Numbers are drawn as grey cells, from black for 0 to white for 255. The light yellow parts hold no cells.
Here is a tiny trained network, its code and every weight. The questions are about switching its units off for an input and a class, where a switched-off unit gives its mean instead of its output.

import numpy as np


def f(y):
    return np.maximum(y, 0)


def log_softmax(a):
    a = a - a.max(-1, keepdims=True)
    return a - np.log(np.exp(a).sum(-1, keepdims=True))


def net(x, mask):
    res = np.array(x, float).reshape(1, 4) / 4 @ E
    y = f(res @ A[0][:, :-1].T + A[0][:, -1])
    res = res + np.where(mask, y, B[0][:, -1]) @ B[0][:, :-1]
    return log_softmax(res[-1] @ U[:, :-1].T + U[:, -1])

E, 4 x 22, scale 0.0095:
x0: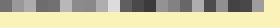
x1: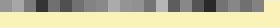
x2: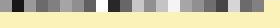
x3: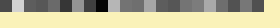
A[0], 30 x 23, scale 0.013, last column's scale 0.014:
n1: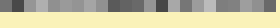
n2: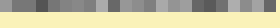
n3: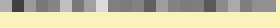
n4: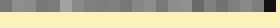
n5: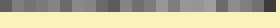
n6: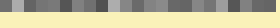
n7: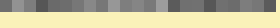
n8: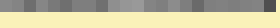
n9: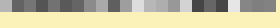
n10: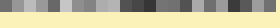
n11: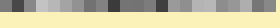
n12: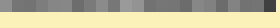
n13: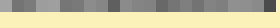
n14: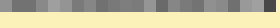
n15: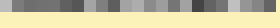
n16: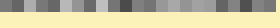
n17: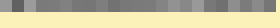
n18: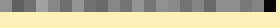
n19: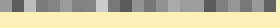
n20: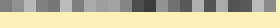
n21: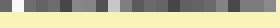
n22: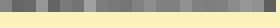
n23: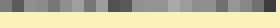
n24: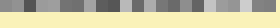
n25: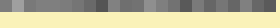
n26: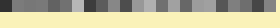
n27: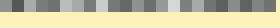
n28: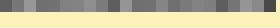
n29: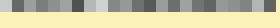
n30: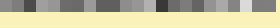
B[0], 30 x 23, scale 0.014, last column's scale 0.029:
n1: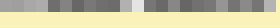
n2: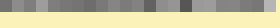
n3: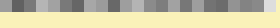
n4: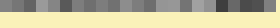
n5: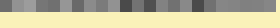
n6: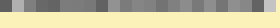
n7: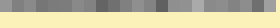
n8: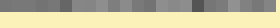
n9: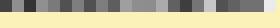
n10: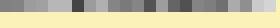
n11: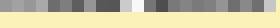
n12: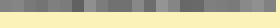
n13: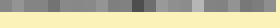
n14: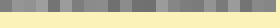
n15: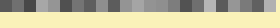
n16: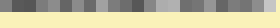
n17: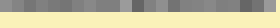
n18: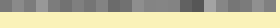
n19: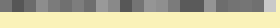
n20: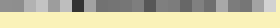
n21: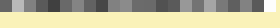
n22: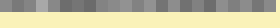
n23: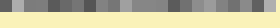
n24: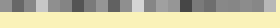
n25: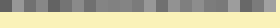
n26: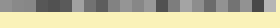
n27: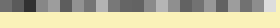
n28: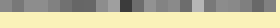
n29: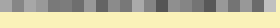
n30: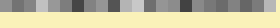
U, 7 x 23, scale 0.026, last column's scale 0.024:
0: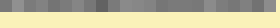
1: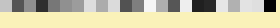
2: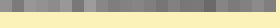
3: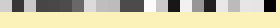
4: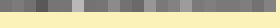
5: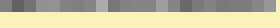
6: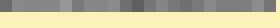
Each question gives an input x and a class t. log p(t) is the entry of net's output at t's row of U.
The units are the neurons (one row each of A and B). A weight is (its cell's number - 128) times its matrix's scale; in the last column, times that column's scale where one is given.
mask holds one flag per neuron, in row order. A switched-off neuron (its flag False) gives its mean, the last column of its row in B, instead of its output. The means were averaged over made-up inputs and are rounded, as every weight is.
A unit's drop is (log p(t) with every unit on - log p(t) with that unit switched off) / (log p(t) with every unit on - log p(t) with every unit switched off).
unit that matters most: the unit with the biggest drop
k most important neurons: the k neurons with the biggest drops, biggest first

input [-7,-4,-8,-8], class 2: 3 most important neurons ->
n9, n27, n11
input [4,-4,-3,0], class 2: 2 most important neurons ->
n9, n27
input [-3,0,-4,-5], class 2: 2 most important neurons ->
n9, n27
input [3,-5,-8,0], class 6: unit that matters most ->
n10
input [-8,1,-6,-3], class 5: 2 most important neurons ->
n24, n30
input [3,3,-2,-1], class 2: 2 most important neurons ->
n9, n27
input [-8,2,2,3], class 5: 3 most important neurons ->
n21, n24, n30
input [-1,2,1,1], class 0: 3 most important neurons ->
n27, n10, n3
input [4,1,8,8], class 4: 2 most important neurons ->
n26, n10
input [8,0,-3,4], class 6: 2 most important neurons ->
n10, n20
